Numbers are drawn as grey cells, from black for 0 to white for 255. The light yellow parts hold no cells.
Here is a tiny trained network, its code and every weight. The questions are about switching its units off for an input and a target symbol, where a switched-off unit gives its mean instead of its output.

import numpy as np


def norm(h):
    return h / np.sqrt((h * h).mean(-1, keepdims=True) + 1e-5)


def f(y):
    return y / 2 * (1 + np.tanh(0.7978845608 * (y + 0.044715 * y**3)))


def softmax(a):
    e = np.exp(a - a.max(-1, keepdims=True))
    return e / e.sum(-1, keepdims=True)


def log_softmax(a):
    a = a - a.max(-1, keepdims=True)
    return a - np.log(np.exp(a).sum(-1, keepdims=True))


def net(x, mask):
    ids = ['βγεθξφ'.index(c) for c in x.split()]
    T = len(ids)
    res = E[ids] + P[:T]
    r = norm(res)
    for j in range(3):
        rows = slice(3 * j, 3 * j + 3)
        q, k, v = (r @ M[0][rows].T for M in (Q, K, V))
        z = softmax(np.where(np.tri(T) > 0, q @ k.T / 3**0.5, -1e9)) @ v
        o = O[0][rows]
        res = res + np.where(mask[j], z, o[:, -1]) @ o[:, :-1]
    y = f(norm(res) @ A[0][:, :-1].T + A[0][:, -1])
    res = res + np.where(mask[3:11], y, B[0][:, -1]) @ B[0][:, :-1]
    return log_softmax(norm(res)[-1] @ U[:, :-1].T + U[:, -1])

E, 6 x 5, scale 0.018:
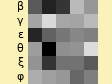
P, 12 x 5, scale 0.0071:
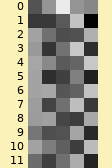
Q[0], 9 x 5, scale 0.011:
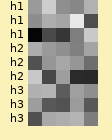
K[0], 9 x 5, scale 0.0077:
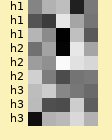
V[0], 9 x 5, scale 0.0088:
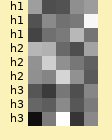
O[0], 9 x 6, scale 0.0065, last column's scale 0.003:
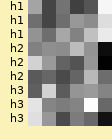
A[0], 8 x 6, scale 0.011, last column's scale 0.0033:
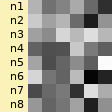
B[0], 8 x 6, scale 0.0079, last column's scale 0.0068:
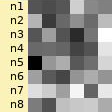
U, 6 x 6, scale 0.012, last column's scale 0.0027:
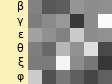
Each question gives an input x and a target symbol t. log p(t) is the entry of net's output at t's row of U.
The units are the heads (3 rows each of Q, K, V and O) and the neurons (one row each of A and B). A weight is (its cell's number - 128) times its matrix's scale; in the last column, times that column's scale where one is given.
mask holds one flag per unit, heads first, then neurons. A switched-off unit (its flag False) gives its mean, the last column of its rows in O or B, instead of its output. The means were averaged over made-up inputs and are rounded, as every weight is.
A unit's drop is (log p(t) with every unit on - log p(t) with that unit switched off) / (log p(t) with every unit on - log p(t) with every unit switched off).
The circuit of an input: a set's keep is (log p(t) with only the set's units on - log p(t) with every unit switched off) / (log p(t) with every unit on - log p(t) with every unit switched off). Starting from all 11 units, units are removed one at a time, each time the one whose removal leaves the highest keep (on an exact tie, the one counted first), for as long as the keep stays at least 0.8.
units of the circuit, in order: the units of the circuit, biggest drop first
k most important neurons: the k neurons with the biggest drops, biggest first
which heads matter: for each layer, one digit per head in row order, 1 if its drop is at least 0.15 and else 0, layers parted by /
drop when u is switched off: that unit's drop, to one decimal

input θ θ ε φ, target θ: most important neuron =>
n8
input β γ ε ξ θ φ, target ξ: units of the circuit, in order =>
n5, n3
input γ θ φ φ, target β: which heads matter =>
010
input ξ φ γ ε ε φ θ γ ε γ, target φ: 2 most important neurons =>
n2, n5
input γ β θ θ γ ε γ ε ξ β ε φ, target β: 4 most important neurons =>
n2, n6, n7, n1
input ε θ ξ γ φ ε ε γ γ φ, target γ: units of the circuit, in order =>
h1, n3
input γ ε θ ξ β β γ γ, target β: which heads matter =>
001
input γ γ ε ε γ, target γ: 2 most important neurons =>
n3, n7
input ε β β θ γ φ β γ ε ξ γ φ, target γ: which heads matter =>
101
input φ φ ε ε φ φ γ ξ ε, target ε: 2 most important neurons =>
n7, n3
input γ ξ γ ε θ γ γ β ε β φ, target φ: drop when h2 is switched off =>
0.0
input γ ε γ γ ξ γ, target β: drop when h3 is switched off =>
0.6
